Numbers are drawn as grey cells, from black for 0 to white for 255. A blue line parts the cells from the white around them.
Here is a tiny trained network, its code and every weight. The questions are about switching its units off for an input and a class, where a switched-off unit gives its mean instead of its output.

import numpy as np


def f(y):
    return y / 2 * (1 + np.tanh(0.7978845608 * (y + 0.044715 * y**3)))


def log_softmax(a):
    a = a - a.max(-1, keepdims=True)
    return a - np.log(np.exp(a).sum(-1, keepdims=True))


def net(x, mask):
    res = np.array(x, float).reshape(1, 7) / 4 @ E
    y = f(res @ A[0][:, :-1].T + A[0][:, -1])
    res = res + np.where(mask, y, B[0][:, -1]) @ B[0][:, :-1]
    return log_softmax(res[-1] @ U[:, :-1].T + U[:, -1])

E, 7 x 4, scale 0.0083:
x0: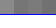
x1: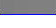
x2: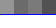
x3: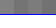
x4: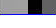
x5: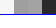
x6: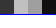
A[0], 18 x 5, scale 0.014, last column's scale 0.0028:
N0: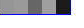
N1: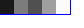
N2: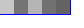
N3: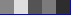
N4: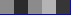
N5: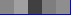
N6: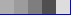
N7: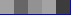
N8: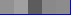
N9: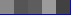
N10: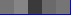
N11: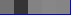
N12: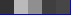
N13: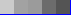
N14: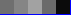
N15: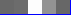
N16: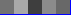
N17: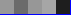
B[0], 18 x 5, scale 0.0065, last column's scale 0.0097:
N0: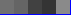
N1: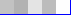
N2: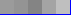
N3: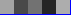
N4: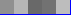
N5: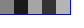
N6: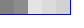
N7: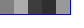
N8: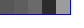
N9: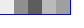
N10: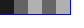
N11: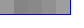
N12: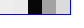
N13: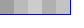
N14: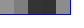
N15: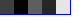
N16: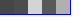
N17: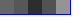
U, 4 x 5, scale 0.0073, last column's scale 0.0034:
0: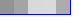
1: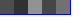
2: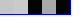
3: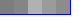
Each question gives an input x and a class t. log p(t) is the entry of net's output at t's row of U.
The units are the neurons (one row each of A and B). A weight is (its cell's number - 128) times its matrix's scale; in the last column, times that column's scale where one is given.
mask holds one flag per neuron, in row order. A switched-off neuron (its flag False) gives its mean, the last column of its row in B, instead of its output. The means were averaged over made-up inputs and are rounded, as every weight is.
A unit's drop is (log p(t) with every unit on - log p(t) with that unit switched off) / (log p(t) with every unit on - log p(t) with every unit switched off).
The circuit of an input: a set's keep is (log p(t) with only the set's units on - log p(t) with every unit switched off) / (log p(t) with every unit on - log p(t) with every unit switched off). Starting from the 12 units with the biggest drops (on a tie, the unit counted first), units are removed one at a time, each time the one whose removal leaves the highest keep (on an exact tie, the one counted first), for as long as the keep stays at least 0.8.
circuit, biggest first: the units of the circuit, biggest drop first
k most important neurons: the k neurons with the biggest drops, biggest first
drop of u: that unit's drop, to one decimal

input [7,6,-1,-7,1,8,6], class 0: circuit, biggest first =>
N6
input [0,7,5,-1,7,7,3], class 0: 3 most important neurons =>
N6, N13, N15
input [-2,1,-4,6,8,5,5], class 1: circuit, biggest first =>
N3, N5
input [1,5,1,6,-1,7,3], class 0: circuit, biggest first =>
N6, N13
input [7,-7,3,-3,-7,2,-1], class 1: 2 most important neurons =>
N15, N1
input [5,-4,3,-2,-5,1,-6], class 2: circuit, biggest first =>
N4, N7, N6
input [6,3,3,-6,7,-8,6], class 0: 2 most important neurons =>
N1, N15
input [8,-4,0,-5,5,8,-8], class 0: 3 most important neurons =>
N6, N13, N12
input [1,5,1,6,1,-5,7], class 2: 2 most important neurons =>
N12, N6
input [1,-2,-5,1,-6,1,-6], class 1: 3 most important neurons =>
N15, N12, N1
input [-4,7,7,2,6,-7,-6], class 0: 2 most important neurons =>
N1, N15
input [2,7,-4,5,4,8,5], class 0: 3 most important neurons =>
N6, N13, N15
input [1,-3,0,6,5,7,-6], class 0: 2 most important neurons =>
N6, N13
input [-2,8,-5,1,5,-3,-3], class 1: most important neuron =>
N12
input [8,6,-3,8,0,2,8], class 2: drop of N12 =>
0.7
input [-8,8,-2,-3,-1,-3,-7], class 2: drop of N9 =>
0.1
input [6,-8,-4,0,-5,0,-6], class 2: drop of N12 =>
-0.2
